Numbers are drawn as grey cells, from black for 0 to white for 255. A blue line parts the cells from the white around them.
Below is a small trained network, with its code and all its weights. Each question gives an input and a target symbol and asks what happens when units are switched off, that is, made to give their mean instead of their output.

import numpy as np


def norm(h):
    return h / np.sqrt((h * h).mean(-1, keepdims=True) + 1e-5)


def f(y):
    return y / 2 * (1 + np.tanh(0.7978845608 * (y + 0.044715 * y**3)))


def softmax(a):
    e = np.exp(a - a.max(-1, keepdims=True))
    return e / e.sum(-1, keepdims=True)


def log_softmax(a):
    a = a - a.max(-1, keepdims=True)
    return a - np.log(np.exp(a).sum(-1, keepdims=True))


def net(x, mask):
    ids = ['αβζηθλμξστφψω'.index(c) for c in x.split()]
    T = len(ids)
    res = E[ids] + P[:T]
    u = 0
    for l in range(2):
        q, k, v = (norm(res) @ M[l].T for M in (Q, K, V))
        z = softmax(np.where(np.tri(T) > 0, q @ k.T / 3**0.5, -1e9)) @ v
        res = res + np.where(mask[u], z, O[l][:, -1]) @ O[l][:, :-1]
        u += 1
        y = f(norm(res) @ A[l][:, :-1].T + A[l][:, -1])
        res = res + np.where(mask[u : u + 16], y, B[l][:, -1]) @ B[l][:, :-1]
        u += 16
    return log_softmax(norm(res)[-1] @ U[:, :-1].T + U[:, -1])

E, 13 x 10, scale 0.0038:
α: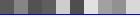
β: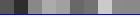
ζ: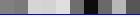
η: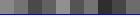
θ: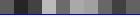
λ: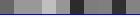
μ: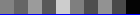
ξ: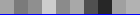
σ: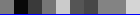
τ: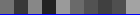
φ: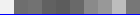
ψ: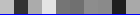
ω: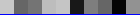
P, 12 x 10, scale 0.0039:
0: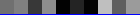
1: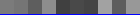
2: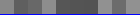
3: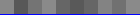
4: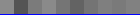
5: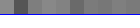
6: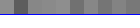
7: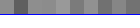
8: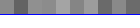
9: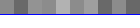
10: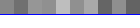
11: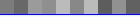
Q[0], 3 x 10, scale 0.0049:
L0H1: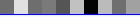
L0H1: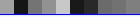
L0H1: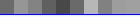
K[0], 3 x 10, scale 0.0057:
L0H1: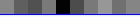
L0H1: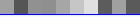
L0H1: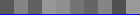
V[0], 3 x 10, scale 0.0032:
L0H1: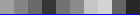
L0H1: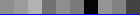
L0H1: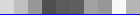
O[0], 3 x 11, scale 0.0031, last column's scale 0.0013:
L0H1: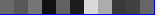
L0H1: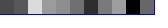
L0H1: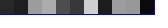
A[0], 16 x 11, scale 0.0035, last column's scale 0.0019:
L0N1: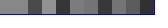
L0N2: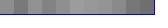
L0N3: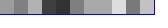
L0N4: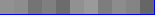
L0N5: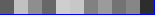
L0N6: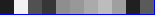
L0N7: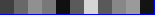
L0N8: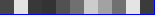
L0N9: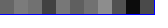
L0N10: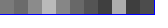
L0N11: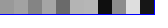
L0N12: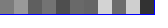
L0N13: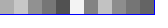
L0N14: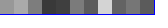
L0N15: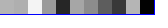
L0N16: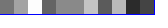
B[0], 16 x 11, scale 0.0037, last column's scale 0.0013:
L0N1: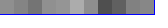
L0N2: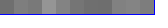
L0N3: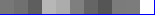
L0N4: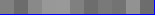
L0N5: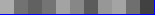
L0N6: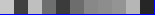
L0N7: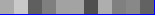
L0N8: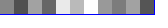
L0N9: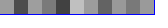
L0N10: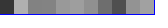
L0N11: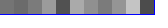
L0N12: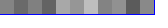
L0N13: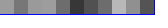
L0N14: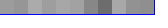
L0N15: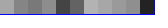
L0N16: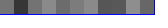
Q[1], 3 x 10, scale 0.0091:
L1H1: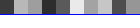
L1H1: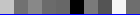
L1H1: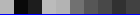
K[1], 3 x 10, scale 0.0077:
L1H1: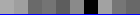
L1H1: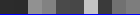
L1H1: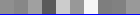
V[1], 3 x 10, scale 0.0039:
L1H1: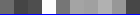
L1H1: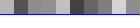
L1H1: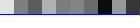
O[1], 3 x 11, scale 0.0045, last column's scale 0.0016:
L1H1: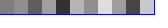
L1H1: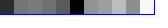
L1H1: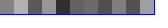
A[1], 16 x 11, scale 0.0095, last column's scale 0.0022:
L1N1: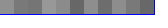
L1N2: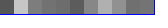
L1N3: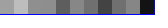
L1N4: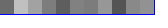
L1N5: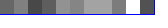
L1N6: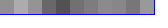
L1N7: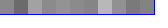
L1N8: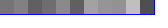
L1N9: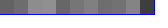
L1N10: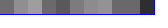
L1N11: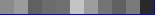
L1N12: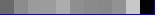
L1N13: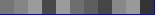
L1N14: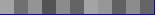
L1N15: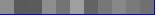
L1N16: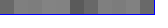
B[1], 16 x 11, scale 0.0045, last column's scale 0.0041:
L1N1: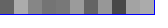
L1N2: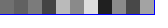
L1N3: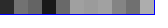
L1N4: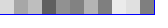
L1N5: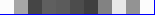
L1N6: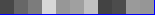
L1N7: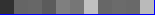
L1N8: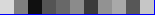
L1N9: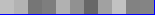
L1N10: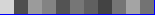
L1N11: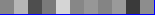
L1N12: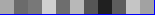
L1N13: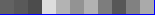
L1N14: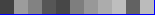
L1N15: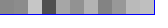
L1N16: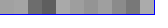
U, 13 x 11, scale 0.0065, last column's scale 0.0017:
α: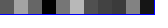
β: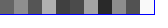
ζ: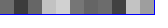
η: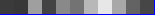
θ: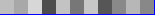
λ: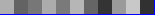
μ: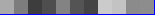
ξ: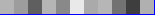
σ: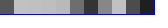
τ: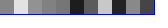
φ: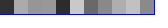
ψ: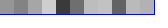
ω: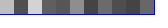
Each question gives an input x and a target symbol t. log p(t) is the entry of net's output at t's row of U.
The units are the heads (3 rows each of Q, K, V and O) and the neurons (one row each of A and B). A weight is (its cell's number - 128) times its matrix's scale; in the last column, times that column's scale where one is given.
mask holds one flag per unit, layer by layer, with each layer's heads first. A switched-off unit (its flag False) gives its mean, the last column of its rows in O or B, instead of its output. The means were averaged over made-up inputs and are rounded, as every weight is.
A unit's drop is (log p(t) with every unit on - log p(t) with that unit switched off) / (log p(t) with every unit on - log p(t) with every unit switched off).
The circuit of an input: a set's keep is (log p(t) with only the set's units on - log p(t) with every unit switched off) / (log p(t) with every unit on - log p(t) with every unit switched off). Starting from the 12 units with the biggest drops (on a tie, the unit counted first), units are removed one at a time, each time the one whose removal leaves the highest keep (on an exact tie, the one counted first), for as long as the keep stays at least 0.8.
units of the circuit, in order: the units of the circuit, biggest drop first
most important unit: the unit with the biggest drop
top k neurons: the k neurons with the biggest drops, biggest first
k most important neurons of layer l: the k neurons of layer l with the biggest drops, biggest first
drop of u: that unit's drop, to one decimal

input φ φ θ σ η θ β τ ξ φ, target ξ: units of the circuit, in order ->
(L1H1, L0H1, L0N7, L1N5)
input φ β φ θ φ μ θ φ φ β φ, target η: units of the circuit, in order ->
(L1H1, L0H1, L1N5)
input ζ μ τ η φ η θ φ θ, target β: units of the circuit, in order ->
(L1H1)
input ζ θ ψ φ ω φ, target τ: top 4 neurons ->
(L0N3, L1N1, L1N5, L1N8)
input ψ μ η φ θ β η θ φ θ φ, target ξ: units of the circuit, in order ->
(L1H1, L1N5)
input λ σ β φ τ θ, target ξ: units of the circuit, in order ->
(L0H1, L1H1)
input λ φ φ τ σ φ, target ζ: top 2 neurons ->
(L1N13, L1N5)
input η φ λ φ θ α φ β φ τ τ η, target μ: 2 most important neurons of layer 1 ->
(L1N5, L1N14)
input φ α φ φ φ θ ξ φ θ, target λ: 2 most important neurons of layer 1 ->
(L1N12, L1N5)
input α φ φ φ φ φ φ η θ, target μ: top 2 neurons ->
(L1N5, L0N8)
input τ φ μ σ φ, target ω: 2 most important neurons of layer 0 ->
(L0N9, L0N3)
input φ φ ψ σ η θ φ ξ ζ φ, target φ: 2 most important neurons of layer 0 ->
(L0N11, L0N10)
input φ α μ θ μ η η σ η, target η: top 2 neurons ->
(L1N14, L0N8)
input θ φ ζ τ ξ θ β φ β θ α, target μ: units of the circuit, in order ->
(L1N5)
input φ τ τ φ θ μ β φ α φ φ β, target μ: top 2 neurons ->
(L1N5, L1N8)
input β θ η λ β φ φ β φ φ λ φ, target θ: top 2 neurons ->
(L0N3, L1N15)
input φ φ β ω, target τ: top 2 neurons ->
(L1N5, L1N8)
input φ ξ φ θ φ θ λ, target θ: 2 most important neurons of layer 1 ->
(L1N4, L1N2)
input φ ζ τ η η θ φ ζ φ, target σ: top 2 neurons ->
(L0N10, L0N3)
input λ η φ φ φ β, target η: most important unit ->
L0H1
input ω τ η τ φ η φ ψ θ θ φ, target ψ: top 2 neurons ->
(L1N8, L0N13)
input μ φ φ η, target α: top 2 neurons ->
(L1N3, L0N9)
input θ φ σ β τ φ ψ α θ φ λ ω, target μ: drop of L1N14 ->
0.2
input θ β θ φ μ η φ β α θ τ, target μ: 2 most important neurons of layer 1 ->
(L1N5, L1N14)
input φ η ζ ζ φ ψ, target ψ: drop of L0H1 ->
-0.1
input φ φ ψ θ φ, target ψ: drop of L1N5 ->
0.3
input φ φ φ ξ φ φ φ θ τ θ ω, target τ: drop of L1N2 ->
0.1
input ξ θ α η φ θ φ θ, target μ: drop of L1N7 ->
0.0
